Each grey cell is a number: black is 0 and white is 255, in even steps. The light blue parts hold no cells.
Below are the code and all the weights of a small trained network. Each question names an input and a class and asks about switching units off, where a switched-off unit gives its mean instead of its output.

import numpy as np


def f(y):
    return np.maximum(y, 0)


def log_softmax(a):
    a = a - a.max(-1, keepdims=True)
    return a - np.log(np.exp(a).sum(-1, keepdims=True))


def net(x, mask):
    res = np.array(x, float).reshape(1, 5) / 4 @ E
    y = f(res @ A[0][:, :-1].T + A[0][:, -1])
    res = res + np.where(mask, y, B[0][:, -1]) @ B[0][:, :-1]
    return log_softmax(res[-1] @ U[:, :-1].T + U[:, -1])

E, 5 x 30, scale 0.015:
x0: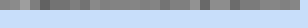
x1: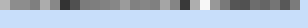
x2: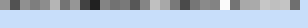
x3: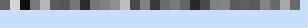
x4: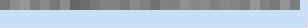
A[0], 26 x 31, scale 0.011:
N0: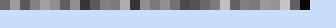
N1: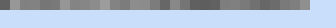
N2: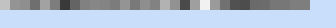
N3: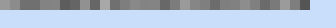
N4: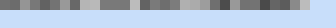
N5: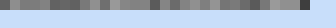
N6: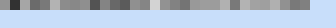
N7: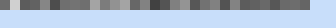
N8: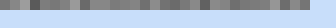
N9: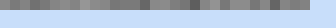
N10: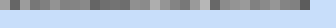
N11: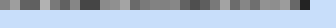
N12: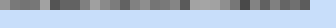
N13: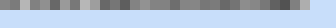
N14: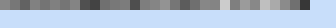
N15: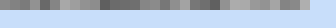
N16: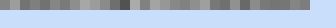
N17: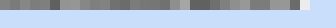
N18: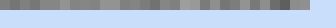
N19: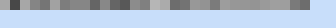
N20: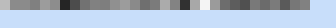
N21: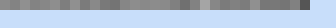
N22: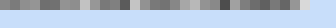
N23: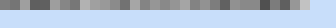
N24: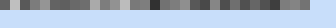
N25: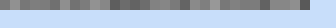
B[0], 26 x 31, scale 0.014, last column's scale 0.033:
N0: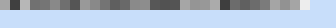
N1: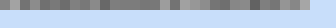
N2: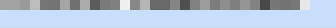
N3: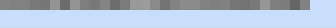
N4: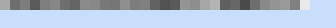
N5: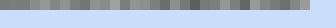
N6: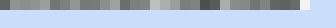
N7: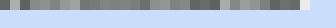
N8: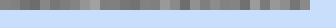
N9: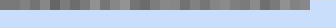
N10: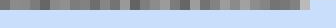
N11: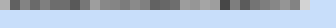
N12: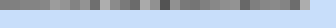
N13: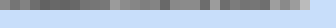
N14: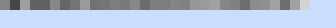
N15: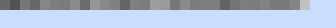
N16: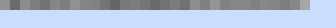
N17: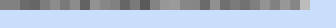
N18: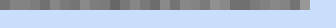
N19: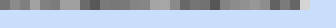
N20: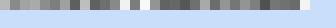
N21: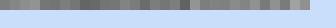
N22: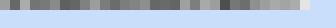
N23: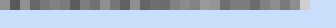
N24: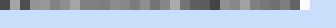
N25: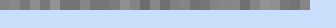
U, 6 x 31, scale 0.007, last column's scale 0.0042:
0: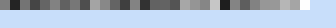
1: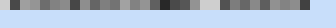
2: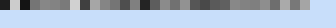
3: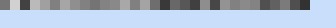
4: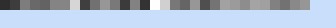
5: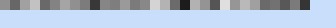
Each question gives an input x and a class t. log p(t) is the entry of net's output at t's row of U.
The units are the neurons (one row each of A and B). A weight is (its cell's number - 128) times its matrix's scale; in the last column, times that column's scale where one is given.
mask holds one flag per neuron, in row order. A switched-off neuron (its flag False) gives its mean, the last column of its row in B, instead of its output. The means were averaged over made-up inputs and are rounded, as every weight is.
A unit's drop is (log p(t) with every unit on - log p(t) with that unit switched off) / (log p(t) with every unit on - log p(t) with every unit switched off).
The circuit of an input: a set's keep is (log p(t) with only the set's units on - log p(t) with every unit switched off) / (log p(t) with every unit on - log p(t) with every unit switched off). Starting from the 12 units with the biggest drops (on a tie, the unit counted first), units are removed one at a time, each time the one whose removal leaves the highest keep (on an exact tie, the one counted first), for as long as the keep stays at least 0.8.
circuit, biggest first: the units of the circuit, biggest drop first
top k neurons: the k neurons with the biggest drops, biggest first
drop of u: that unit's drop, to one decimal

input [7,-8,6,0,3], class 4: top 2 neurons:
[N6 N4]
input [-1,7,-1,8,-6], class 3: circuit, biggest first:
[N24]
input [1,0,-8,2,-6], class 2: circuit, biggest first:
[N20 N24]
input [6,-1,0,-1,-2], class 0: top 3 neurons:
[N20 N2 N24]
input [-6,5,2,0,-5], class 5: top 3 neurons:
[N4 N22 N0]
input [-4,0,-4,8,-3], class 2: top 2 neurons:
[N20 N2]
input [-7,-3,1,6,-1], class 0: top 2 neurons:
[N0 N20]
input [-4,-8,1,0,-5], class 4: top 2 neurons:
[N0 N4]
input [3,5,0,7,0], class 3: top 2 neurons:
[N24 N7]
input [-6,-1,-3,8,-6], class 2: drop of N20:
0.2
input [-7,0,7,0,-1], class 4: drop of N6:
0.3
